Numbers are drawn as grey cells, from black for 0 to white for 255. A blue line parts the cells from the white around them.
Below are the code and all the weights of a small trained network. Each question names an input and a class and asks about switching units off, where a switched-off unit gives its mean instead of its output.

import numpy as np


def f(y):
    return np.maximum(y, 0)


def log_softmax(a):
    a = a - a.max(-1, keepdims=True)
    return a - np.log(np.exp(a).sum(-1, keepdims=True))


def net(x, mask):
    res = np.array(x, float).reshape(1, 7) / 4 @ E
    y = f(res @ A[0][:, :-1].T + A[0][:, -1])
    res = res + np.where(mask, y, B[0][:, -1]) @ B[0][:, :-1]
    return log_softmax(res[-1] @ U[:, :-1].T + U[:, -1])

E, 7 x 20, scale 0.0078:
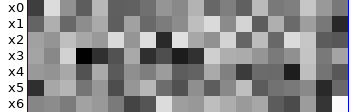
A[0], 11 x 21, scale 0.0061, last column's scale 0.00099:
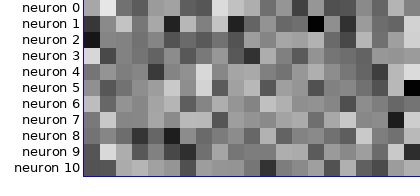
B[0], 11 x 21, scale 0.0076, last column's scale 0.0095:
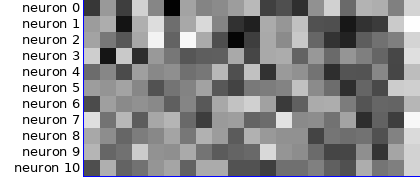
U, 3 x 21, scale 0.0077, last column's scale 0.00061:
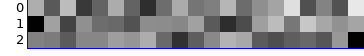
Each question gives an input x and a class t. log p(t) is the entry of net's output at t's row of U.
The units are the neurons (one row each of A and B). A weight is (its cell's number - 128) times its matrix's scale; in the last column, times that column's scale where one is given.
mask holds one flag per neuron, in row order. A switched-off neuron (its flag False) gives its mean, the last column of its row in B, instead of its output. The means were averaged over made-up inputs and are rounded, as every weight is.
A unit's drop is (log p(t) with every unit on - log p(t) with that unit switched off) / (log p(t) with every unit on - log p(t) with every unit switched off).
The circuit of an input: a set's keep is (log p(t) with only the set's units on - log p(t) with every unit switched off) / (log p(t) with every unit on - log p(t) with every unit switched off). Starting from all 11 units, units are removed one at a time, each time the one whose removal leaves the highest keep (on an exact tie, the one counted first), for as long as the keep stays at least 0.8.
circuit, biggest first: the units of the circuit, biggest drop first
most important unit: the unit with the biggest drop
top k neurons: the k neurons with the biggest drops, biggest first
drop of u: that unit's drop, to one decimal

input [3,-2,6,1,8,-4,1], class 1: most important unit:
neuron 0
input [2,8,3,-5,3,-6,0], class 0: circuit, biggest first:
(neuron 7; neuron 1)
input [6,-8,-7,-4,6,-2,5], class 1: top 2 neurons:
(neuron 0; neuron 7)
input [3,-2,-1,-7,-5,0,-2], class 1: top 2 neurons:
(neuron 1; neuron 2)
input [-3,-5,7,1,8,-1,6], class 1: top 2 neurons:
(neuron 0; neuron 7)
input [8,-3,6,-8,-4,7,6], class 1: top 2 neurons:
(neuron 0; neuron 1)
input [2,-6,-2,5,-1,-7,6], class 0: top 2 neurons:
(neuron 3; neuron 1)
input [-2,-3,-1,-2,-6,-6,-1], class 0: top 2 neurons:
(neuron 1; neuron 2)
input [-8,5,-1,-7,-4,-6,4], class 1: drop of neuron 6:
0.2
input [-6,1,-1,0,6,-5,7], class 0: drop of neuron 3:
0.6
